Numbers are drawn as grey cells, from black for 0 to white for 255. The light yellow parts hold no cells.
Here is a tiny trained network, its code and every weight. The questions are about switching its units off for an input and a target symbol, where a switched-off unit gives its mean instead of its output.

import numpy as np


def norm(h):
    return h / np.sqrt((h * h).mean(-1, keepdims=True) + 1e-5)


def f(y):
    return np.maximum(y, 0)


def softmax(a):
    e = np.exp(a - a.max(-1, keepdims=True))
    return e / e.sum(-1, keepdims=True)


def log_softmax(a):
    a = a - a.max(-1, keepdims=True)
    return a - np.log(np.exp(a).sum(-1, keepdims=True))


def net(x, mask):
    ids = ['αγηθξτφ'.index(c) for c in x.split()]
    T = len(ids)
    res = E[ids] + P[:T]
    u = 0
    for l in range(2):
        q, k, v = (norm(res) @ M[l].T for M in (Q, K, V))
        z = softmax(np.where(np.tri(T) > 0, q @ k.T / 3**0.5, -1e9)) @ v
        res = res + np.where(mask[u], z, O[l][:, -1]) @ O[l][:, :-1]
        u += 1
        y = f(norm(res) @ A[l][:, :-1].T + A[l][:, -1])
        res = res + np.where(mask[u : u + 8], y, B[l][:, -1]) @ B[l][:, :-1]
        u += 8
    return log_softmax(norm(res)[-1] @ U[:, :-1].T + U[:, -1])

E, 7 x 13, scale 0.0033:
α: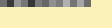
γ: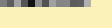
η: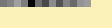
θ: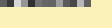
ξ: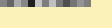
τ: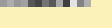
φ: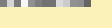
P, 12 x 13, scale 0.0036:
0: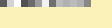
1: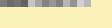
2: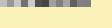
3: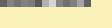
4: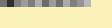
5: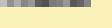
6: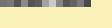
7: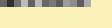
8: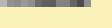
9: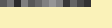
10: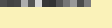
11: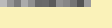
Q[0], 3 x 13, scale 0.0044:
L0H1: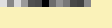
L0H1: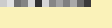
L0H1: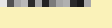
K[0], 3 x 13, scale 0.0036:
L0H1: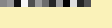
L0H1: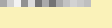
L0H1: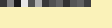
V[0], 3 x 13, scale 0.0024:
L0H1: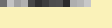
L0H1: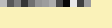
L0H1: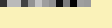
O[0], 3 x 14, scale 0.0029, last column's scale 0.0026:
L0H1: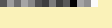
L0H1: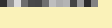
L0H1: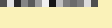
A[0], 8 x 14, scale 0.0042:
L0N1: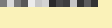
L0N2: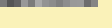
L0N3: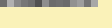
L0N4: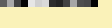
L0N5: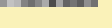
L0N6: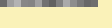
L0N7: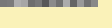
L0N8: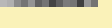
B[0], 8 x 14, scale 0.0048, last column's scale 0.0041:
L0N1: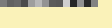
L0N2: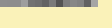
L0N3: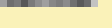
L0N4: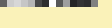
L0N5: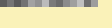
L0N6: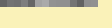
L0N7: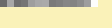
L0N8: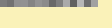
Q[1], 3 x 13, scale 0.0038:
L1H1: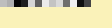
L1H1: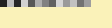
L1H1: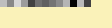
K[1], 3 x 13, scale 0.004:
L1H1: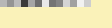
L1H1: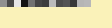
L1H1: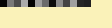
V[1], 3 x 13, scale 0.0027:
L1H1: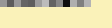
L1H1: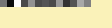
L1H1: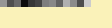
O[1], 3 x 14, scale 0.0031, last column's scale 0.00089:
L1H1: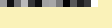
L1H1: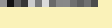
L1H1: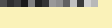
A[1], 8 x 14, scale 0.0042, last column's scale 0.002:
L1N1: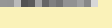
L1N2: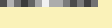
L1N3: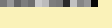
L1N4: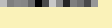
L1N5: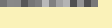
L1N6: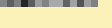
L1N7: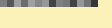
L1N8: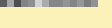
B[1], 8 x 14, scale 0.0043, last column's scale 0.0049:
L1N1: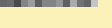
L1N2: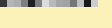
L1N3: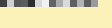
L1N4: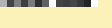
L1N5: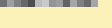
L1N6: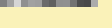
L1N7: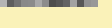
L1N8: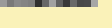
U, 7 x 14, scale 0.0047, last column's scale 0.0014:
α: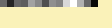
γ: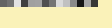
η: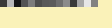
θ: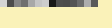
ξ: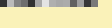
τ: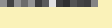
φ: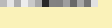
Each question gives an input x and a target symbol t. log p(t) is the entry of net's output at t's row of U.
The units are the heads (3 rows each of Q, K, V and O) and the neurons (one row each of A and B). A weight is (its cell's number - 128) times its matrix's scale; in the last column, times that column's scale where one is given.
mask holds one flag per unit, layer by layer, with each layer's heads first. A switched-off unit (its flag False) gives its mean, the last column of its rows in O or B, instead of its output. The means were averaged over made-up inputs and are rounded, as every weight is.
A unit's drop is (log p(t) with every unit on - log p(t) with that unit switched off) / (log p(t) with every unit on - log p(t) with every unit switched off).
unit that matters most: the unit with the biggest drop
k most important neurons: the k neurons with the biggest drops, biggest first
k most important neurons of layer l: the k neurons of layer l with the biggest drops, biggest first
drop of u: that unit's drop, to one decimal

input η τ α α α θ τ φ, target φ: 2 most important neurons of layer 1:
[L1N4, L1N1]
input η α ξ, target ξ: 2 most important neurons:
[L0N5, L1N4]
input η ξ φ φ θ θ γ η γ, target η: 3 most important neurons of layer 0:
[L0N8, L0N3, L0N5]
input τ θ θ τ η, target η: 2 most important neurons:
[L1N4, L1N2]
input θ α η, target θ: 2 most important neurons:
[L0N8, L1N4]
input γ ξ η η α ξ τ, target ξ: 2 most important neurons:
[L0N5, L1N3]
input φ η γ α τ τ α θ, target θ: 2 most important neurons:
[L1N4, L1N2]
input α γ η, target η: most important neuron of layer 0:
[L0N8]
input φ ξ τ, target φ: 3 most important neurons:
[L0N8, L0N1, L1N4]
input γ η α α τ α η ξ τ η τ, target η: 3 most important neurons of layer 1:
[L1N4, L1N2, L1N6]
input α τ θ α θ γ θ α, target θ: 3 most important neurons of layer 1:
[L1N4, L1N2, L1N1]
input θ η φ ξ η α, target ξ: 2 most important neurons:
[L0N7, L1N4]
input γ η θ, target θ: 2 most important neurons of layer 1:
[L1N7, L1N4]
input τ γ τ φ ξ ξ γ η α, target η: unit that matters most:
L1H1
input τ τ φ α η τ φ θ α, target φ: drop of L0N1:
0.0
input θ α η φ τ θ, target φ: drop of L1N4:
0.1
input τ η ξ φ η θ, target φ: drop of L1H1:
0.8
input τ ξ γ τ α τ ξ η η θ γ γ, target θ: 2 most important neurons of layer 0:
[L0N8, L0N3]
